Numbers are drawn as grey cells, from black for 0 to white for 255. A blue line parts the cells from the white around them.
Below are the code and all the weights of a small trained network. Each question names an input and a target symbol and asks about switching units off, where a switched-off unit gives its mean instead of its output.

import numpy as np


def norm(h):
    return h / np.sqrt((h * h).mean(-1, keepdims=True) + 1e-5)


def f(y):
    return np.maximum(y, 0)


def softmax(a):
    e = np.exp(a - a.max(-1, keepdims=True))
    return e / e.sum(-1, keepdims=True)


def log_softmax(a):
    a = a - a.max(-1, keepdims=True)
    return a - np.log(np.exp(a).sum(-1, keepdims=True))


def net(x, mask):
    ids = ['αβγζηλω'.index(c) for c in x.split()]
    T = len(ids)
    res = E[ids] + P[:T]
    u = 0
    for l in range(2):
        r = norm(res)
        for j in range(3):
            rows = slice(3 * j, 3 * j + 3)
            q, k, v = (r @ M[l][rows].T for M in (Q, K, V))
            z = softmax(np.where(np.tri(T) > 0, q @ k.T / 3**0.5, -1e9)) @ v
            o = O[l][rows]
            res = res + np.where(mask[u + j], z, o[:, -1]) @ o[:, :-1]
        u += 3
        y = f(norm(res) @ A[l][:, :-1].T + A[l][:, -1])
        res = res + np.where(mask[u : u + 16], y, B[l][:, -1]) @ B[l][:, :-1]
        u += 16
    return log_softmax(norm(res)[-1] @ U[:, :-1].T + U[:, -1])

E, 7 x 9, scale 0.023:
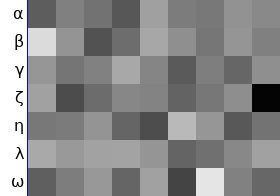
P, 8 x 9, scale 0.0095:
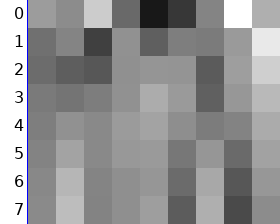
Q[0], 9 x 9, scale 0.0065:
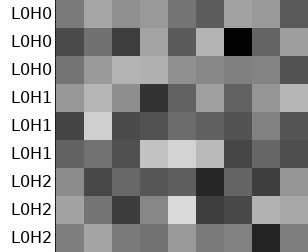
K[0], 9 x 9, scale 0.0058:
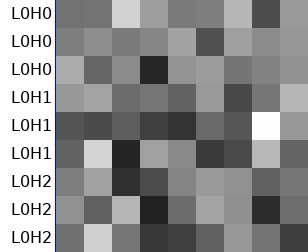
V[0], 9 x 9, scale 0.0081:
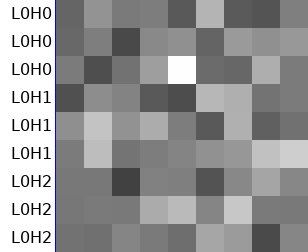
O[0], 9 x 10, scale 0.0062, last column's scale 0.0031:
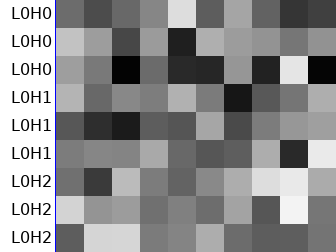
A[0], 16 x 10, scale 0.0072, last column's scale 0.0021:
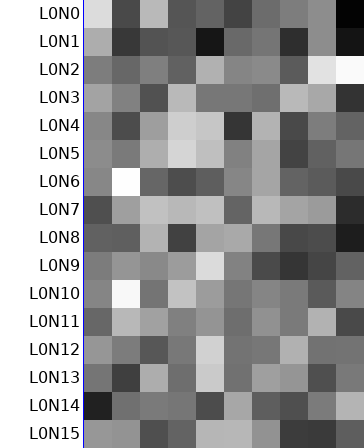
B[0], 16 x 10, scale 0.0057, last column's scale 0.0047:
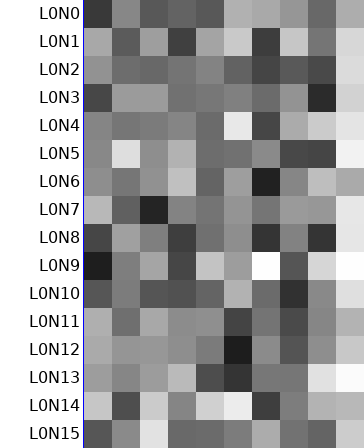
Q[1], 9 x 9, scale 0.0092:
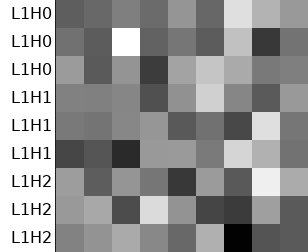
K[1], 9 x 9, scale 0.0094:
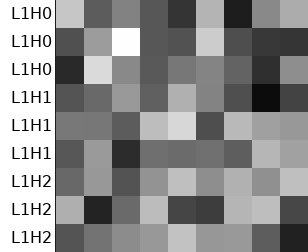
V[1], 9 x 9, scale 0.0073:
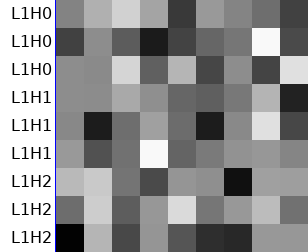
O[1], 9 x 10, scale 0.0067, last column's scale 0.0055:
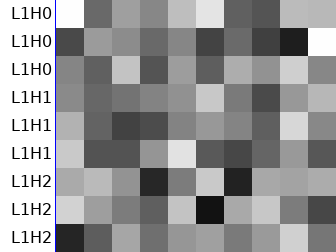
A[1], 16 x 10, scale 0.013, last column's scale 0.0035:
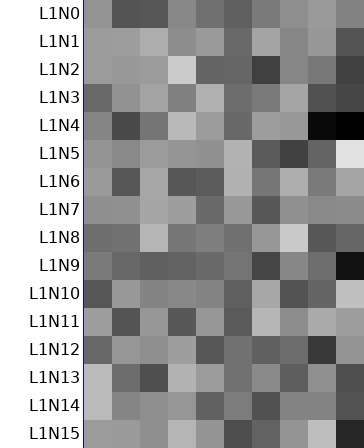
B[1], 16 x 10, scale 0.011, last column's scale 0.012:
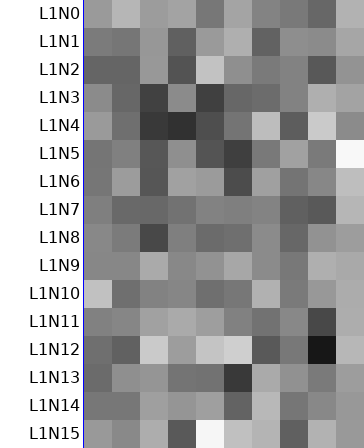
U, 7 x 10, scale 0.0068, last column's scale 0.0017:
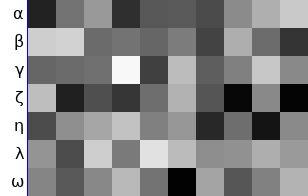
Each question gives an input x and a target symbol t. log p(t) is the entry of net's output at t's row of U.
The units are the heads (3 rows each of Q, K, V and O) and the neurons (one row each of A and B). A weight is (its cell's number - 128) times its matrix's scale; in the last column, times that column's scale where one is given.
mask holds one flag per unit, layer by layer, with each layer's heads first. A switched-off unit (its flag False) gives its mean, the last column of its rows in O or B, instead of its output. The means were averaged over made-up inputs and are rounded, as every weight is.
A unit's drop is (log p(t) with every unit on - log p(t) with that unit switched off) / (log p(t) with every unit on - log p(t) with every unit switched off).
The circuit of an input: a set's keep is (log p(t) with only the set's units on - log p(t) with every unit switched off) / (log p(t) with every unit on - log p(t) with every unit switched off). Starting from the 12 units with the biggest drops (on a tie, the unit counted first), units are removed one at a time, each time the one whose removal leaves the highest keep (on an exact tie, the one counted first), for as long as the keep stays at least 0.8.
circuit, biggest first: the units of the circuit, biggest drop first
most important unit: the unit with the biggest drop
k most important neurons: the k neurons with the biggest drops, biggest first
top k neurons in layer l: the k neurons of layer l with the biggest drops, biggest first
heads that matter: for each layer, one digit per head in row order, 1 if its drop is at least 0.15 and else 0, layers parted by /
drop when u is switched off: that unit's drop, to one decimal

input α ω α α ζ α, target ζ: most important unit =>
L0H0
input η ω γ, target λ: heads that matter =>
100 / 001
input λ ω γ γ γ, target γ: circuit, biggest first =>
[L0H0, L1H2]
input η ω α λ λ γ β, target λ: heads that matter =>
110 / 101
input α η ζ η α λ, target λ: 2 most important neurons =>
[L0N9, L1N1]
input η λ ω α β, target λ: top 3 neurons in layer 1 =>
[L1N15, L1N5, L1N1]
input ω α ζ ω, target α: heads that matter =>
100 / 101
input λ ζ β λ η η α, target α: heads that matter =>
001 / 100
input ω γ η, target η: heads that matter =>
000 / 010
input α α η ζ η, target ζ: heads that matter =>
101 / 110
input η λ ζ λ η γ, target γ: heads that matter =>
011 / 100
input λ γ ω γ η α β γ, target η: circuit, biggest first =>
[L1N12, L1H1]
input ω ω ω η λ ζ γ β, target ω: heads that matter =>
001 / 001
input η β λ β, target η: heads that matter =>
011 / 000
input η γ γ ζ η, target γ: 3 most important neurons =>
[L1N6, L1N12, L1N5]
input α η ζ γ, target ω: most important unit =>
L0H1
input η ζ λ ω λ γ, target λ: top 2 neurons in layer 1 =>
[L1N15, L1N5]
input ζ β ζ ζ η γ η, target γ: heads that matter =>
011 / 111
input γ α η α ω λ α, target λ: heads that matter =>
100 / 100
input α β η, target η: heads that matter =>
000 / 100
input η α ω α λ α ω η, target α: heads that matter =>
011 / 001
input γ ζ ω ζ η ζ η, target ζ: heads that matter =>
101 / 101
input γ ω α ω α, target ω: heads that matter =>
110 / 101
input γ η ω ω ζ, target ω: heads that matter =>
000 / 010
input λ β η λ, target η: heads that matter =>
011 / 000
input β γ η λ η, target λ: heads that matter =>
001 / 101
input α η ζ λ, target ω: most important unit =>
L0H2
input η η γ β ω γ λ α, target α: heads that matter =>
101 / 110
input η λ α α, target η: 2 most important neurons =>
[L0N10, L1N12]
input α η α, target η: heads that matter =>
101 / 000
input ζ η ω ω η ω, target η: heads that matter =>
111 / 011
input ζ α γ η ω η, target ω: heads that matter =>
101 / 100
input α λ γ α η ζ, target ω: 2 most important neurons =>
[L1N13, L1N12]
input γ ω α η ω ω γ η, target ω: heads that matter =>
101 / 111
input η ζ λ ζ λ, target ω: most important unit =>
L1N13
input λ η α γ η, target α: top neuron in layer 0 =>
[L0N4]
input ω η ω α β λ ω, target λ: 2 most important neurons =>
[L0N13, L0N7]
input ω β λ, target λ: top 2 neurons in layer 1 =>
[L1N15, L1N2]
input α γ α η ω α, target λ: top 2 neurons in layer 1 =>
[L1N15, L1N5]
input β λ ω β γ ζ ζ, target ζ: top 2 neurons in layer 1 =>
[L1N5, L1N9]
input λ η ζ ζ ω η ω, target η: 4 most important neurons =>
[L0N5, L0N8, L0N4, L1N12]
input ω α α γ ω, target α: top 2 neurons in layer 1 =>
[L1N12, L1N10]
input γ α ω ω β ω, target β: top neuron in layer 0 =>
[L0N13]
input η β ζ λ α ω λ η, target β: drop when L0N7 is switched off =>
0.3
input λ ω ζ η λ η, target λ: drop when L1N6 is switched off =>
0.2
